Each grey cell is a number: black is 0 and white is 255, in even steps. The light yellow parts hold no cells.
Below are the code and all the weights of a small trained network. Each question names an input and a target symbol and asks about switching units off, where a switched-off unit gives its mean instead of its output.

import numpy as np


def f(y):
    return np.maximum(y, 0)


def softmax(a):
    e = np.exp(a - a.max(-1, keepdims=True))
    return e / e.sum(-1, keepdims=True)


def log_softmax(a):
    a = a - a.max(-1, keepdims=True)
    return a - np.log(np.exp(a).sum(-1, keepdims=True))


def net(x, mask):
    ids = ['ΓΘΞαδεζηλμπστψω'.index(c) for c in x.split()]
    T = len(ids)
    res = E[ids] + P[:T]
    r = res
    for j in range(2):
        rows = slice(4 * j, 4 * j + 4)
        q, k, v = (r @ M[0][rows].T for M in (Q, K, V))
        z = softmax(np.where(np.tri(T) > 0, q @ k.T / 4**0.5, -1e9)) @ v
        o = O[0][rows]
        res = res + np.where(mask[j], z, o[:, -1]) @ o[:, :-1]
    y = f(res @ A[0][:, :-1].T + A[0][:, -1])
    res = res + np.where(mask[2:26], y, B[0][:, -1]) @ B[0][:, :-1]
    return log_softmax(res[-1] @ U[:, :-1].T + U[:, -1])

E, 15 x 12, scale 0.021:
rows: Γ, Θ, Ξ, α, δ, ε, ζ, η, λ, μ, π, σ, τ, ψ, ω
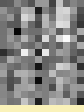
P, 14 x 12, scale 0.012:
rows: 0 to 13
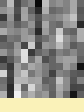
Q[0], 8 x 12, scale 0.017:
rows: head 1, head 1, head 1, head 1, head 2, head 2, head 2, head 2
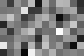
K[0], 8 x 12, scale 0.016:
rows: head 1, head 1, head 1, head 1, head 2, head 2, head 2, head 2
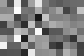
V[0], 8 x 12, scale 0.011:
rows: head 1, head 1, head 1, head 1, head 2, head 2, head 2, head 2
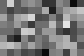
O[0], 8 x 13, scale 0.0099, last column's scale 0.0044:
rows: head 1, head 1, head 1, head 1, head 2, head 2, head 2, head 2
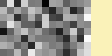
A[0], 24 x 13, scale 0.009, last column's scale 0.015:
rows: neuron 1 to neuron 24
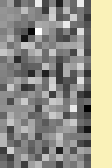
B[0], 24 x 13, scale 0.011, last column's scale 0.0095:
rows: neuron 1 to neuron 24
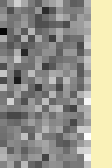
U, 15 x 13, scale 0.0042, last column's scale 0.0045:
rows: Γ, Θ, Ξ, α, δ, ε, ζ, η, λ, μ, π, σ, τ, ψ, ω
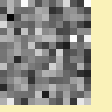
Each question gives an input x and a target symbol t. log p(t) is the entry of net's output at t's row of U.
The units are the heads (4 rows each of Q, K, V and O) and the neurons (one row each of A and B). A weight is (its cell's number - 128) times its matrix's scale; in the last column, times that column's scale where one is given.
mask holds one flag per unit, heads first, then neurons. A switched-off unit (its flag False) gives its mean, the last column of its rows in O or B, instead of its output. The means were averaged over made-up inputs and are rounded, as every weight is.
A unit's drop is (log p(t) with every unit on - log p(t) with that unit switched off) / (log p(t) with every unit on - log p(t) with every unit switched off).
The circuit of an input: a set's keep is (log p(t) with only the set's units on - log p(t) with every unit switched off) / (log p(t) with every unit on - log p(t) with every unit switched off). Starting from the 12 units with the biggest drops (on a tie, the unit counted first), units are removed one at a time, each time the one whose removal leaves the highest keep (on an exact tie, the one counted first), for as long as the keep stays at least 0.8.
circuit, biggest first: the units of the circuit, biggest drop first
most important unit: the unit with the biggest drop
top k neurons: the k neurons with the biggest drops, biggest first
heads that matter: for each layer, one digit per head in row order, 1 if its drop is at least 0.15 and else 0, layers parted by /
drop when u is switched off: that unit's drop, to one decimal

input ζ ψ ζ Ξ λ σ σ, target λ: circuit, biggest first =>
[head 1; neuron 17]
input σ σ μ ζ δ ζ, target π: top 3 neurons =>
[neuron 8; neuron 12; neuron 5]
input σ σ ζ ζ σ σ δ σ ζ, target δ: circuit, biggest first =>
[head 2; neuron 12; neuron 24]
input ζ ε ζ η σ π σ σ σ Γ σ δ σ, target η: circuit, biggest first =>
[head 1; neuron 19; neuron 15]
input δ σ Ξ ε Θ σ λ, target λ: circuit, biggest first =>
[head 2; neuron 5; neuron 11]
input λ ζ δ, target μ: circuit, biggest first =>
[head 1; neuron 22; neuron 1]
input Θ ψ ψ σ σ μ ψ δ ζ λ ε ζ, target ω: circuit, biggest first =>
[head 1; neuron 22]
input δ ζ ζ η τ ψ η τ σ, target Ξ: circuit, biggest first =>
[head 1]
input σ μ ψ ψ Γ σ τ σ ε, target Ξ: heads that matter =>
10
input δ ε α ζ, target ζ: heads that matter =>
01
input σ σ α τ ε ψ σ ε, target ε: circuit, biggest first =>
[head 1; neuron 15]
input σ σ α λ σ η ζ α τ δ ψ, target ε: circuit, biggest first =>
[head 1; neuron 15]
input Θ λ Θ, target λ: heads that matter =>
10
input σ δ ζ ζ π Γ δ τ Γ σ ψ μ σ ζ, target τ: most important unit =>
head 2
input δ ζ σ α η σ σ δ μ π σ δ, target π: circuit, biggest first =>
[head 2; neuron 8; neuron 12; neuron 1]
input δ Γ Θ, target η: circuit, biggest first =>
[head 1; neuron 19]
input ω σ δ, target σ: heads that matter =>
11
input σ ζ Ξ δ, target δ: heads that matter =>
01
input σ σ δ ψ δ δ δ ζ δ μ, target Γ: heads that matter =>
11
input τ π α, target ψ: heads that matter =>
10
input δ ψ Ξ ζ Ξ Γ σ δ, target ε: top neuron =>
[neuron 11]
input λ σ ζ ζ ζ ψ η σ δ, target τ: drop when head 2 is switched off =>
0.3
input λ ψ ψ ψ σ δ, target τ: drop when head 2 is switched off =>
0.4
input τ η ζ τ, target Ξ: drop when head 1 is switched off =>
0.8
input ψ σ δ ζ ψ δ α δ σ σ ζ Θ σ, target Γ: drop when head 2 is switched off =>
0.2
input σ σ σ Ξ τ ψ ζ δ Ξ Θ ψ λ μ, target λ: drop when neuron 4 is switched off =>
0.0
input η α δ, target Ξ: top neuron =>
[neuron 22]
